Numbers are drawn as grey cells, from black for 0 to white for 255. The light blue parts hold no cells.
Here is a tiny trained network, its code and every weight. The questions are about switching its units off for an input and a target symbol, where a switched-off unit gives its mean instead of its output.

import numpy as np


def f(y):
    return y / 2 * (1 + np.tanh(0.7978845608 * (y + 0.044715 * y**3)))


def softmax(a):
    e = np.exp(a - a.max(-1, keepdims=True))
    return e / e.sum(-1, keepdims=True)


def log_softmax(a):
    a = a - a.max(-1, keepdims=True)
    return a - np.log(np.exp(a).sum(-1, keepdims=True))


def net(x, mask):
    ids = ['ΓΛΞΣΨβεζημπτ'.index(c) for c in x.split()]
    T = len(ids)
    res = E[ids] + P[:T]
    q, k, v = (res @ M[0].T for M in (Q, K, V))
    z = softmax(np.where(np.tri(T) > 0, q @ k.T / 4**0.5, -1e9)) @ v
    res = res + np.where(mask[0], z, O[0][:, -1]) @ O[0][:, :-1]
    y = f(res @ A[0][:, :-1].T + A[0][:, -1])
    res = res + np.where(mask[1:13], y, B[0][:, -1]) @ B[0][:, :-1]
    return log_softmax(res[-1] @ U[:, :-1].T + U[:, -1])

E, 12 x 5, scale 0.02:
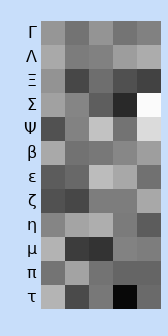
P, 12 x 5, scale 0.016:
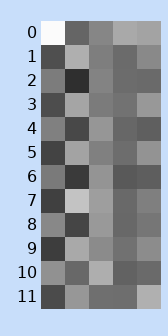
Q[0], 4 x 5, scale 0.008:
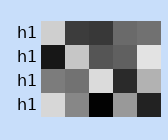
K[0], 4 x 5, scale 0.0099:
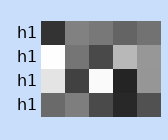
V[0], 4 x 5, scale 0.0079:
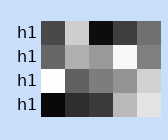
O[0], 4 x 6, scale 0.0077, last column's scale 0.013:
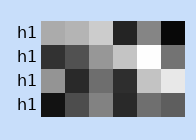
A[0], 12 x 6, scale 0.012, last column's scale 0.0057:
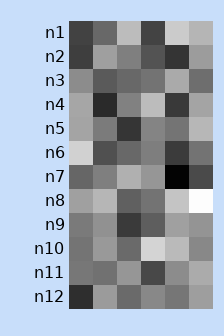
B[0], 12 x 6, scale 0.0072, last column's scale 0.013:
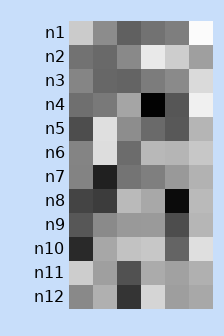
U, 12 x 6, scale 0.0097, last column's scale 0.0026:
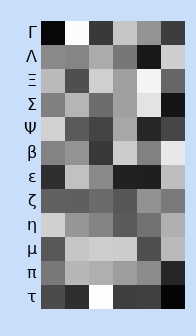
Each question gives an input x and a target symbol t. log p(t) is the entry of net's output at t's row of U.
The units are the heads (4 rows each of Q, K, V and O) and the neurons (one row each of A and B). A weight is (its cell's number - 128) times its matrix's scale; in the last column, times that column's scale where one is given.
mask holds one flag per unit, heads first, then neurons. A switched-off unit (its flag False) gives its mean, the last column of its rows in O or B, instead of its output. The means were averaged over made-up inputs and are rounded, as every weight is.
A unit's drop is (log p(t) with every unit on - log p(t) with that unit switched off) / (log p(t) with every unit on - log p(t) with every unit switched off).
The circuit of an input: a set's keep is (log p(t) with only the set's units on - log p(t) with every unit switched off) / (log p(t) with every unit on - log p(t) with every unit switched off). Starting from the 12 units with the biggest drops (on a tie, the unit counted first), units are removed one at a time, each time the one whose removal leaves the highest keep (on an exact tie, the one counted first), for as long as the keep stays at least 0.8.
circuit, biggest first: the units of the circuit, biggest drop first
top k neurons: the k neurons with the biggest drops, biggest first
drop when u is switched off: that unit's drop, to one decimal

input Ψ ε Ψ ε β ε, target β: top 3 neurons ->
n12, n1, n4
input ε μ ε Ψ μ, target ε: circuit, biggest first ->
n4, n5
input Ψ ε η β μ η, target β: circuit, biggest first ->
h1, n4, n10, n1
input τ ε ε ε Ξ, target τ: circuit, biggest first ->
n4
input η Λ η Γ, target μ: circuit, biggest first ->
h1, n10, n8
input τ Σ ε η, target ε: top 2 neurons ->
n5, n2
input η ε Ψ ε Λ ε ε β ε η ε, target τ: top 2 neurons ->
n4, n6
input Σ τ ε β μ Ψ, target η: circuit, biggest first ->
h1, n1
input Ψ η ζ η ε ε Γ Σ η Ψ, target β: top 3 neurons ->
n1, n12, n4
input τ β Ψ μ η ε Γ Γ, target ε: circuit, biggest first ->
h1, n5, n1
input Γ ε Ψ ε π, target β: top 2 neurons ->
n2, n10
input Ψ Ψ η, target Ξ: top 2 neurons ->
n2, n8
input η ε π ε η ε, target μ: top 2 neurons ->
n10, n7
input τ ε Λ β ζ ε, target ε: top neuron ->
n1
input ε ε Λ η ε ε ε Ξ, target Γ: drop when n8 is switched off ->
0.1
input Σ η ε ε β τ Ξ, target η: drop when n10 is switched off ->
0.3
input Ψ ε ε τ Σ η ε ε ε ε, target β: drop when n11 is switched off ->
0.0
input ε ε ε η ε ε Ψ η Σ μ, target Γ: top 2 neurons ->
n4, n1
